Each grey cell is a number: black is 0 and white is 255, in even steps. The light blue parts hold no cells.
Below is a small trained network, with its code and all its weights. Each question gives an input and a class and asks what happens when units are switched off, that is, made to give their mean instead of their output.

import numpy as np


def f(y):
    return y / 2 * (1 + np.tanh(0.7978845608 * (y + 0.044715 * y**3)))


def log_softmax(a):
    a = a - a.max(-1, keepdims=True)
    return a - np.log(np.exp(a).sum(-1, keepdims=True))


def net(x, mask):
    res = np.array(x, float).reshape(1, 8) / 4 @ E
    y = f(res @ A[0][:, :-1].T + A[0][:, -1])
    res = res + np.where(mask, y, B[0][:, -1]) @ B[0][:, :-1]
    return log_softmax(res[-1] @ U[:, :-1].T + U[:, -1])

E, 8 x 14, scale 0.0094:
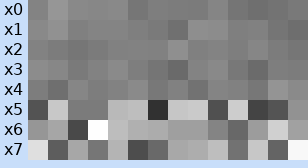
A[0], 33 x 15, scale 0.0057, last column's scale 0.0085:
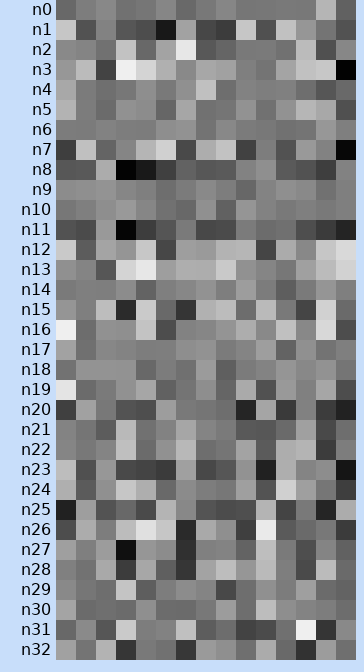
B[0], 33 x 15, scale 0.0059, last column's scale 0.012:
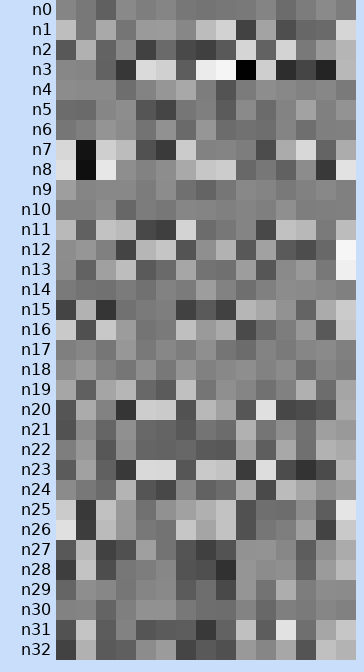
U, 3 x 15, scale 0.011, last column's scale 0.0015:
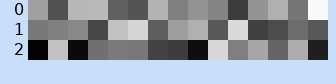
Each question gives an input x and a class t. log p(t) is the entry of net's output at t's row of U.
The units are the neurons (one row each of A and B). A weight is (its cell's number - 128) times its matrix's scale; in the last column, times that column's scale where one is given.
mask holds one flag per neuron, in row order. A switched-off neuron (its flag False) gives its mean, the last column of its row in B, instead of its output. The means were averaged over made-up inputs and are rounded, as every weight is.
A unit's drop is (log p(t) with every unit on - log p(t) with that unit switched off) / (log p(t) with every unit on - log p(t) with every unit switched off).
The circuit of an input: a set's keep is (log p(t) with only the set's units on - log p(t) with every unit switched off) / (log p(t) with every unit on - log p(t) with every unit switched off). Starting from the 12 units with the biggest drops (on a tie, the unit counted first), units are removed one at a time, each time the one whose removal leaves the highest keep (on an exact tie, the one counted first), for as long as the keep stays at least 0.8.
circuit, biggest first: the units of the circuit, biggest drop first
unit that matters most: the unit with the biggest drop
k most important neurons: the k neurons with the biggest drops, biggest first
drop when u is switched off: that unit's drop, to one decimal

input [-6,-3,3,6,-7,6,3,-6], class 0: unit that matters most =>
n7
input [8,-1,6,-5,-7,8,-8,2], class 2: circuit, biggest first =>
(n15, n28)
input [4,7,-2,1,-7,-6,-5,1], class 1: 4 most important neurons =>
(n23, n1, n13, n7)
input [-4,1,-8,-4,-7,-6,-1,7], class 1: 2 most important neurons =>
(n23, n12)
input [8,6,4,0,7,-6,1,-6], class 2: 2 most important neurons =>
(n31, n2)
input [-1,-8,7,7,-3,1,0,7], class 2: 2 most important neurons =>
(n8, n15)
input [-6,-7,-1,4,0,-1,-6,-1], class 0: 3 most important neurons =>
(n11, n12, n3)
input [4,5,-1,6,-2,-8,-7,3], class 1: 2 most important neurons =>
(n23, n1)
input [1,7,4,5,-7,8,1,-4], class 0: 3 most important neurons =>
(n7, n26, n12)
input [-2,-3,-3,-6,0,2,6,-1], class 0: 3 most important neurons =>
(n13, n23, n20)
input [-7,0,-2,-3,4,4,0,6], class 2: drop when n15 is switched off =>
0.2
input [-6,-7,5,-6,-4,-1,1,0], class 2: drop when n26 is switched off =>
0.3
